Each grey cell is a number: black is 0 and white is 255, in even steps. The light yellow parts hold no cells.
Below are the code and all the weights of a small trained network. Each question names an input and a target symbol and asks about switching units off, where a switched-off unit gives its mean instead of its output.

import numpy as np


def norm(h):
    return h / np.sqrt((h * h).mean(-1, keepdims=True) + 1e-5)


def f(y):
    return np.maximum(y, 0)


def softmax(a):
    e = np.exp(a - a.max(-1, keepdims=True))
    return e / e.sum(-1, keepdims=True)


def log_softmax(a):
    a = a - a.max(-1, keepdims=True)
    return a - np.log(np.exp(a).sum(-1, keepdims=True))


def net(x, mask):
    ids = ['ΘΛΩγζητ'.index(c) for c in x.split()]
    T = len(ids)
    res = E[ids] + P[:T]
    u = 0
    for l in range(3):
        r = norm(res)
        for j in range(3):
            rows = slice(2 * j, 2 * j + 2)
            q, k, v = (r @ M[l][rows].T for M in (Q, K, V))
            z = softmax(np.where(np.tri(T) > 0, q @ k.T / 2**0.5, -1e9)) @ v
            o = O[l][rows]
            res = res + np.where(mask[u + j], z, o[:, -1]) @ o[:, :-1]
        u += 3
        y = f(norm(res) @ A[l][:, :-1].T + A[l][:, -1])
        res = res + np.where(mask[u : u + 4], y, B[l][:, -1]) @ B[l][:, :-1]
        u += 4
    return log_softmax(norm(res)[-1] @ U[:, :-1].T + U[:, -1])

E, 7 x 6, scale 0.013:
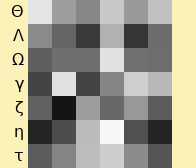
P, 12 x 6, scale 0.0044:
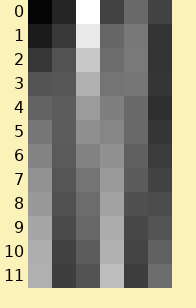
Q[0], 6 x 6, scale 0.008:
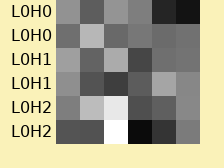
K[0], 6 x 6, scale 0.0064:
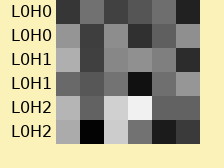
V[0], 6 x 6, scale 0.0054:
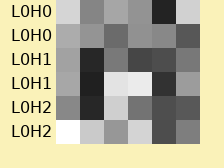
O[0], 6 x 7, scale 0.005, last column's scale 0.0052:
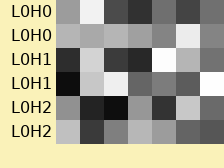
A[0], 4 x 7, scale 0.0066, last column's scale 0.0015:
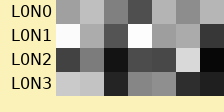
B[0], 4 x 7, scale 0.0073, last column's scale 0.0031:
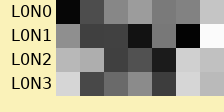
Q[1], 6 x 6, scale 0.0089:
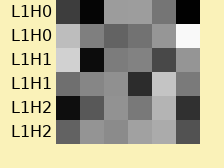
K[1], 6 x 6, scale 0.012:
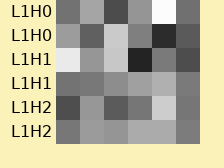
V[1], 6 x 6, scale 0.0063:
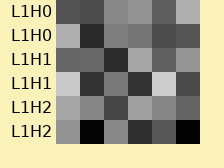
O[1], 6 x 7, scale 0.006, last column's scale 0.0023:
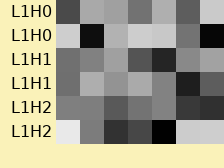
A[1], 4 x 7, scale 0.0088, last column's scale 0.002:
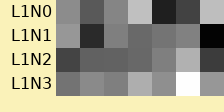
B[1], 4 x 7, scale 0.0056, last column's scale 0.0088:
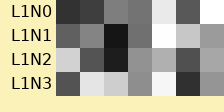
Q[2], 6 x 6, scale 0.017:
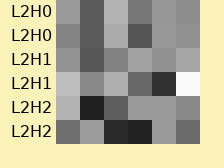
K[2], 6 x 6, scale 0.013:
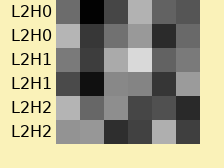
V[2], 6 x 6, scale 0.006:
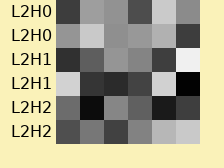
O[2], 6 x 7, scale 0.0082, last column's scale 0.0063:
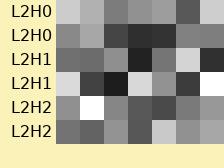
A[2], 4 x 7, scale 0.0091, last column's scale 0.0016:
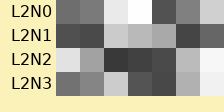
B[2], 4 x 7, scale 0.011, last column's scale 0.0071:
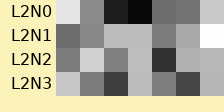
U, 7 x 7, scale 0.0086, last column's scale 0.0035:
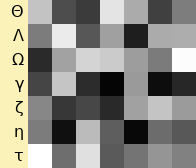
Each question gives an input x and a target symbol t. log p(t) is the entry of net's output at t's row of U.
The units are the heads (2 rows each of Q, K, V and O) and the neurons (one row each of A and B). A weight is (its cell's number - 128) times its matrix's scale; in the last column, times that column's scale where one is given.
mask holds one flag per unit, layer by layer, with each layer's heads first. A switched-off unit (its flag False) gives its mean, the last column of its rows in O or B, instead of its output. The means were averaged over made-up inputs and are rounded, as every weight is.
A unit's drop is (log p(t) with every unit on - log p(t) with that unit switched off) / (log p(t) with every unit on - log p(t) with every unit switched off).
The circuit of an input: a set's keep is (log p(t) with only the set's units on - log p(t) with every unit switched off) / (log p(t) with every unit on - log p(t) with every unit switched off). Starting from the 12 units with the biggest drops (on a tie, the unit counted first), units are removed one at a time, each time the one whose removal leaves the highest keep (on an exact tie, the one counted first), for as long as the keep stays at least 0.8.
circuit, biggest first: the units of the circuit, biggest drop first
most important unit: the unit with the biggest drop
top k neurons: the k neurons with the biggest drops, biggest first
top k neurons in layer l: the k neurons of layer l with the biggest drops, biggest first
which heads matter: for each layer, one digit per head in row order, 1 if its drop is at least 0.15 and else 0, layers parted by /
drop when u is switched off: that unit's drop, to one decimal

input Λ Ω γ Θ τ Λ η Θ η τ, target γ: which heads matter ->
001 / 100 / 010
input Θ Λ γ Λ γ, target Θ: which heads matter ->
111 / 100 / 001
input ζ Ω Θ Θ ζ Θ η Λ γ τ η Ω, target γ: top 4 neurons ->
L1N3; L2N0; L0N1; L2N2
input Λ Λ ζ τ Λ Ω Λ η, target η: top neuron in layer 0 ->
L0N1
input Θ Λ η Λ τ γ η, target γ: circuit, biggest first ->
L2N0; L2H1
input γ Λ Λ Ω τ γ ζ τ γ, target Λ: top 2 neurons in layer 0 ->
L0N1; L0N0
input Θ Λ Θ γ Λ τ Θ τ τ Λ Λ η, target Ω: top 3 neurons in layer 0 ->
L0N3; L0N0; L0N2
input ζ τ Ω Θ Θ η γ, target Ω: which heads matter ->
001 / 000 / 000
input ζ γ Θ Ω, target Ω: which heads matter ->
001 / 100 / 011
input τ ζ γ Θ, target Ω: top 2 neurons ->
L0N1; L0N0
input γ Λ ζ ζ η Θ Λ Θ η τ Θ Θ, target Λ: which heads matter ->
101 / 001 / 000
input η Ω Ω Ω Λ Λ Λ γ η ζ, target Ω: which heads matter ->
001 / 001 / 100
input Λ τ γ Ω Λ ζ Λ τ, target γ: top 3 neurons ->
L2N0; L0N1; L1N0
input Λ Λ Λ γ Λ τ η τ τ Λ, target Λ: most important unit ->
L1H0
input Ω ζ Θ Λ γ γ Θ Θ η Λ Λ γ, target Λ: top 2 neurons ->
L0N3; L2N2
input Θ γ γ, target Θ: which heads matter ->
111 / 000 / 000
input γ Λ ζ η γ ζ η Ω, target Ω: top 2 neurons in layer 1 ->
L1N0; L1N3
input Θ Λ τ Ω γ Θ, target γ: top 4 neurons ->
L0N0; L0N2; L1N0; L0N1
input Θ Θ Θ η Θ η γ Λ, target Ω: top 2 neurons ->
L0N2; L2N0
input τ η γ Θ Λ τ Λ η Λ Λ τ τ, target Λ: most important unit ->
L0H2
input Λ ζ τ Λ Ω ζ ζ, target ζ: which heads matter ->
000 / 100 / 110
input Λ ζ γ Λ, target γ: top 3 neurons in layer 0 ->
L0N2; L0N3; L0N0
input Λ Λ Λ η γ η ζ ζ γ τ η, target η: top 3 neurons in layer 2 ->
L2N0; L2N1; L2N2
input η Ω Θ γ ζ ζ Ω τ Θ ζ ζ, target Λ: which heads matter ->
001 / 000 / 000
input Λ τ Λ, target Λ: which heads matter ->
000 / 000 / 000
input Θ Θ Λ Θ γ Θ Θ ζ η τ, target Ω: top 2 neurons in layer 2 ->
L2N1; L2N3
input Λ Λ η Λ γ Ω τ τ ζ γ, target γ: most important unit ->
L0N1
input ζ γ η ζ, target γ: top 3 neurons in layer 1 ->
L1N2; L1N0; L1N1
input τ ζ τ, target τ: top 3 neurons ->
L2N0; L0N1; L2N1
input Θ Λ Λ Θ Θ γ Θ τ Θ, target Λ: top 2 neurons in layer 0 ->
L0N1; L0N0
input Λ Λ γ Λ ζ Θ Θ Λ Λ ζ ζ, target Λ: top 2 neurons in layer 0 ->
L0N2; L0N0
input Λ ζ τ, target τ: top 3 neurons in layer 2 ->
L2N0; L2N1; L2N3
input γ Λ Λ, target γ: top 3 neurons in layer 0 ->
L0N2; L0N0; L0N3
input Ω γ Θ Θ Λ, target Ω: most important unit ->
L0H2
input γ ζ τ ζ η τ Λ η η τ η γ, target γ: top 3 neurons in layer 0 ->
L0N1; L0N0; L0N3
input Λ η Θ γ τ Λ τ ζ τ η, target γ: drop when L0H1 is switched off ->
-0.1
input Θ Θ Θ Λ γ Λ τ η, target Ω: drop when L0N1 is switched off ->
0.3
